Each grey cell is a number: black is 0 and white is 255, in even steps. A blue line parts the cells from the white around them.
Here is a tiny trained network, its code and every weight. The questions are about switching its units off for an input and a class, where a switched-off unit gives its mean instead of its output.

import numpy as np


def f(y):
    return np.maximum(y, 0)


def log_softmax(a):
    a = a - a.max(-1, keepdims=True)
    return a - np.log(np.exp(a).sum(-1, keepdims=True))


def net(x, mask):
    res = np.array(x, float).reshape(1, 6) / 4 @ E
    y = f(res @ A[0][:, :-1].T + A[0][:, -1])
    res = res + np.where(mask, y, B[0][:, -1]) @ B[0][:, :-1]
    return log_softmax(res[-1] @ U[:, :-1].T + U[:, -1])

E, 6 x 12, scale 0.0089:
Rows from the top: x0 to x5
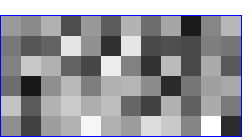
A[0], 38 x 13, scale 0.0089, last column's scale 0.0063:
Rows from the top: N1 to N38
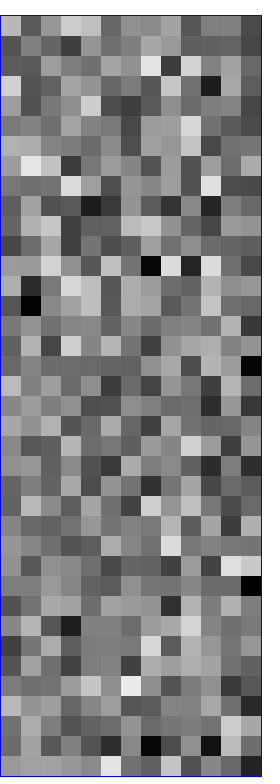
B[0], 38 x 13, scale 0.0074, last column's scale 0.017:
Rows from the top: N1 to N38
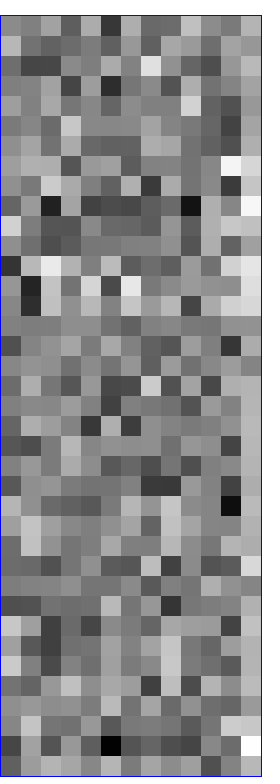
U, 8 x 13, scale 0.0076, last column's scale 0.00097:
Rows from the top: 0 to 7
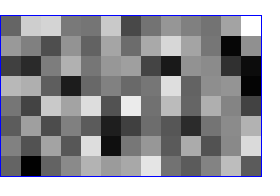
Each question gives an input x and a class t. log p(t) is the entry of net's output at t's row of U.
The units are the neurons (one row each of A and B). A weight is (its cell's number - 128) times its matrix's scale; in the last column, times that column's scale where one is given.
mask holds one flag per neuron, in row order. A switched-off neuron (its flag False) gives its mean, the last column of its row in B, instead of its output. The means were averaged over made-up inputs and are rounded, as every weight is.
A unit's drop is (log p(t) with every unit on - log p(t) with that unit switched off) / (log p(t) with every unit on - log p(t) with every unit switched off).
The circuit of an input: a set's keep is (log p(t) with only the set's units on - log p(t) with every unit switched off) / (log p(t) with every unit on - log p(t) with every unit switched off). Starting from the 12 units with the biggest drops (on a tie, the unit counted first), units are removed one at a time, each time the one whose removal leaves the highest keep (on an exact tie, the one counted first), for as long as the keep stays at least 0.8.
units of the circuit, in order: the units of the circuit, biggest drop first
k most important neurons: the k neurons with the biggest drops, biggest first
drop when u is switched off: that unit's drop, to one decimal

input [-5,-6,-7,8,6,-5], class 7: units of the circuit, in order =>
N3
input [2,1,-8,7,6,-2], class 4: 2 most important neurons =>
N15, N14
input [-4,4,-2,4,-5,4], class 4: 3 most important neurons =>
N14, N34, N9
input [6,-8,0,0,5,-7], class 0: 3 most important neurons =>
N8, N13, N21
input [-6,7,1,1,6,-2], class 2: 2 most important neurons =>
N17, N24
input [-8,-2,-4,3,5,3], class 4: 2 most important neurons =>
N14, N28
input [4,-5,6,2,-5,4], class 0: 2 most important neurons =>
N13, N38
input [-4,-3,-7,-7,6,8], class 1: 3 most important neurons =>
N25, N6, N33
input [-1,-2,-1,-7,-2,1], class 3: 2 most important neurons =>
N28, N17
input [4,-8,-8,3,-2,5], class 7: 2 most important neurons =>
N3, N15
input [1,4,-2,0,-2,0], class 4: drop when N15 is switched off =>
0.1
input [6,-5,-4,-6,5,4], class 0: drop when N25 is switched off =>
-0.1
